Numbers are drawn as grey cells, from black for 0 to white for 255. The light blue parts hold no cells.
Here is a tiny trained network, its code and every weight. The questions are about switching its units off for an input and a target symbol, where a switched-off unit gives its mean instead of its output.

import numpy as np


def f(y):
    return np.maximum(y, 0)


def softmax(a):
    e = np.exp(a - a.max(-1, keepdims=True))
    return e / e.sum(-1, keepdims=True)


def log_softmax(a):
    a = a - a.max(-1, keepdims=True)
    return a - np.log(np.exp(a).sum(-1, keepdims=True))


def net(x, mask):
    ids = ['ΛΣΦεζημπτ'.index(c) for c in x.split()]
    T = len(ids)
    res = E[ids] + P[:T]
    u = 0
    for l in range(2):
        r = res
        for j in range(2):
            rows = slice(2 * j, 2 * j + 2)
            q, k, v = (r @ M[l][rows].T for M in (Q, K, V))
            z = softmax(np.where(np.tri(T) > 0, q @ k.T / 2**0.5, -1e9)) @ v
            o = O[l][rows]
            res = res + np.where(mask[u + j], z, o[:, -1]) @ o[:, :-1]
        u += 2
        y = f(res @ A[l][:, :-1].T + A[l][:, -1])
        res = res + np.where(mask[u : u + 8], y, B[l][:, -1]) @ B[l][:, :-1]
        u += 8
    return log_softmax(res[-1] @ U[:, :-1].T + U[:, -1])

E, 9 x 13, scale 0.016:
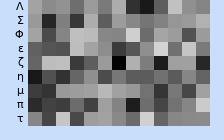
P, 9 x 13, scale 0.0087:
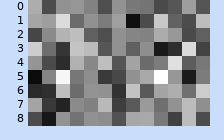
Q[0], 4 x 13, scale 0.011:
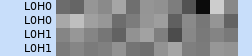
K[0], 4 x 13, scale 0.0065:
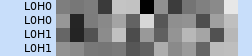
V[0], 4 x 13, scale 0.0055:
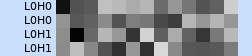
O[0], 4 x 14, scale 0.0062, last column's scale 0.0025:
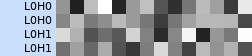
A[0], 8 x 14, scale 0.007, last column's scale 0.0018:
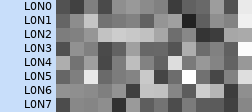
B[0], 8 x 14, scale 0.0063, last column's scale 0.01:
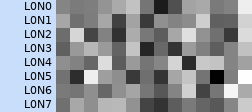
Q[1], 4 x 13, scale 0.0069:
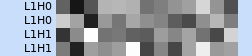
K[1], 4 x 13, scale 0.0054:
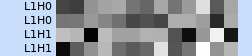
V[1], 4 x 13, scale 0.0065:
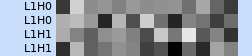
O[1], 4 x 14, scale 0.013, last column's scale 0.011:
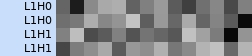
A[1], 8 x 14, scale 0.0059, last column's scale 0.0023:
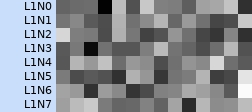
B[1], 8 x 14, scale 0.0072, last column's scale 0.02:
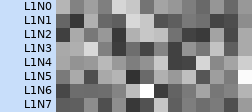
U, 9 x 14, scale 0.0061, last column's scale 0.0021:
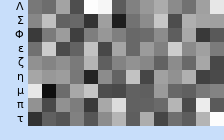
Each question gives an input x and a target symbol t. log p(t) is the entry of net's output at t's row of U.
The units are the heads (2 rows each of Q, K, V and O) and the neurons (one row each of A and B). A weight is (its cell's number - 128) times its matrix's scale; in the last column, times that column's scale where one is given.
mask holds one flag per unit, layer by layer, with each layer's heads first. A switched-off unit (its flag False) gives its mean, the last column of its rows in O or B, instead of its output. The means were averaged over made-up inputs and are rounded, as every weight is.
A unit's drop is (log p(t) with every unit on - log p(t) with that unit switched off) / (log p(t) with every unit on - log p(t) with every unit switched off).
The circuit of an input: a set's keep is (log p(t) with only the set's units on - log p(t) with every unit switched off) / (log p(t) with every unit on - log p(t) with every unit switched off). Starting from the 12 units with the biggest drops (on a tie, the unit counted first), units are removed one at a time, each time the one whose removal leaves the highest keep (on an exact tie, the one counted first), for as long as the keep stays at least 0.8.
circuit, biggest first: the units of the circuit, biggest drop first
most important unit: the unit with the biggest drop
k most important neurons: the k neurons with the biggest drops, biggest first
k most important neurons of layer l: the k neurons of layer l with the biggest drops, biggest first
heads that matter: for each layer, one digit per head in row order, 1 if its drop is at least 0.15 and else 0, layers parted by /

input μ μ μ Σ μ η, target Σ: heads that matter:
01 / 10
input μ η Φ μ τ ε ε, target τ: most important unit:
L0N4
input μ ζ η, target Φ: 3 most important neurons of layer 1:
L1N4, L1N3, L1N1
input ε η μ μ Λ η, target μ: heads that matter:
10 / 00
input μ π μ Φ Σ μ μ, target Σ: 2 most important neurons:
L0N2, L0N5
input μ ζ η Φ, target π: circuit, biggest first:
L1N5, L0H1
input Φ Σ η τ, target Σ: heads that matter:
01 / 11
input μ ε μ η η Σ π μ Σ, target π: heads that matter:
10 / 01
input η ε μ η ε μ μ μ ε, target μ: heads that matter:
10 / 00
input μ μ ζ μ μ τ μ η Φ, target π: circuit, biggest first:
L0H1, L1N5
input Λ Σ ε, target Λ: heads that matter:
01 / 10
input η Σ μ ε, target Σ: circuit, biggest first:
L0N5, L1H0
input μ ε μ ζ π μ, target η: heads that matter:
11 / 01
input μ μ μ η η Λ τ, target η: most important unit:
L0N5
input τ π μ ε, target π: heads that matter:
00 / 01
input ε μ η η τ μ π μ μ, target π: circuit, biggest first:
L1H1, L0H0
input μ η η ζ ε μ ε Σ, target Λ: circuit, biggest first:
L1N0, L0H0, L0N2
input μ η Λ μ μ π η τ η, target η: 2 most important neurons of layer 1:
L1N4, L1N6
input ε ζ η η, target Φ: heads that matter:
11 / 01
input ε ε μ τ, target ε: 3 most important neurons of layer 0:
L0N5, L0N3, L0N4
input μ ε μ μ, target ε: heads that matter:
01 / 01
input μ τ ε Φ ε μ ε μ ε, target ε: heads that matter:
01 / 11
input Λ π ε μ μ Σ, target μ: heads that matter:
00 / 00
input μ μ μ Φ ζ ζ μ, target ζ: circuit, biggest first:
L0H1, L0H0
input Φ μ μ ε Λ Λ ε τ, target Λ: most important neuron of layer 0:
L0N5
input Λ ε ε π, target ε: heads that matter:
00 / 01
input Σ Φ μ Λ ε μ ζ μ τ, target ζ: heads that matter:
01 / 10
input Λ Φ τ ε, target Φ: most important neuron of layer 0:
L0N5
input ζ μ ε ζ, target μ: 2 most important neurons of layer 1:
L1N7, L1N2
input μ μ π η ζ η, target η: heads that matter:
11 / 01
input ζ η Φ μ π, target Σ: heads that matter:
11 / 00
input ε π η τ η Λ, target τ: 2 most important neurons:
L0N4, L1N2
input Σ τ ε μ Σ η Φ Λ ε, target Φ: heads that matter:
01 / 01
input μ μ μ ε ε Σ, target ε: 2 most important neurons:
L1N5, L1N6
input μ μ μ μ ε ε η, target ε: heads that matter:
10 / 11
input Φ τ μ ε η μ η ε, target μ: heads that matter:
10 / 10
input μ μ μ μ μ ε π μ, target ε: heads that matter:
00 / 01
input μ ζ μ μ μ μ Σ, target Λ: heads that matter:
00 / 00
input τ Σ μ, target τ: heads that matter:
00 / 01
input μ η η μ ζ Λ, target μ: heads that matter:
00 / 00
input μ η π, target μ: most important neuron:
L0N5
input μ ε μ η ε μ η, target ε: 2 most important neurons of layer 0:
L0N5, L0N0
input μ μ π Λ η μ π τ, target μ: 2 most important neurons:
L0N5, L0N4
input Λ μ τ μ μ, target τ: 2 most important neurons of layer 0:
L0N4, L0N2
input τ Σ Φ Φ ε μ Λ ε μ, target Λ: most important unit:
L0H1
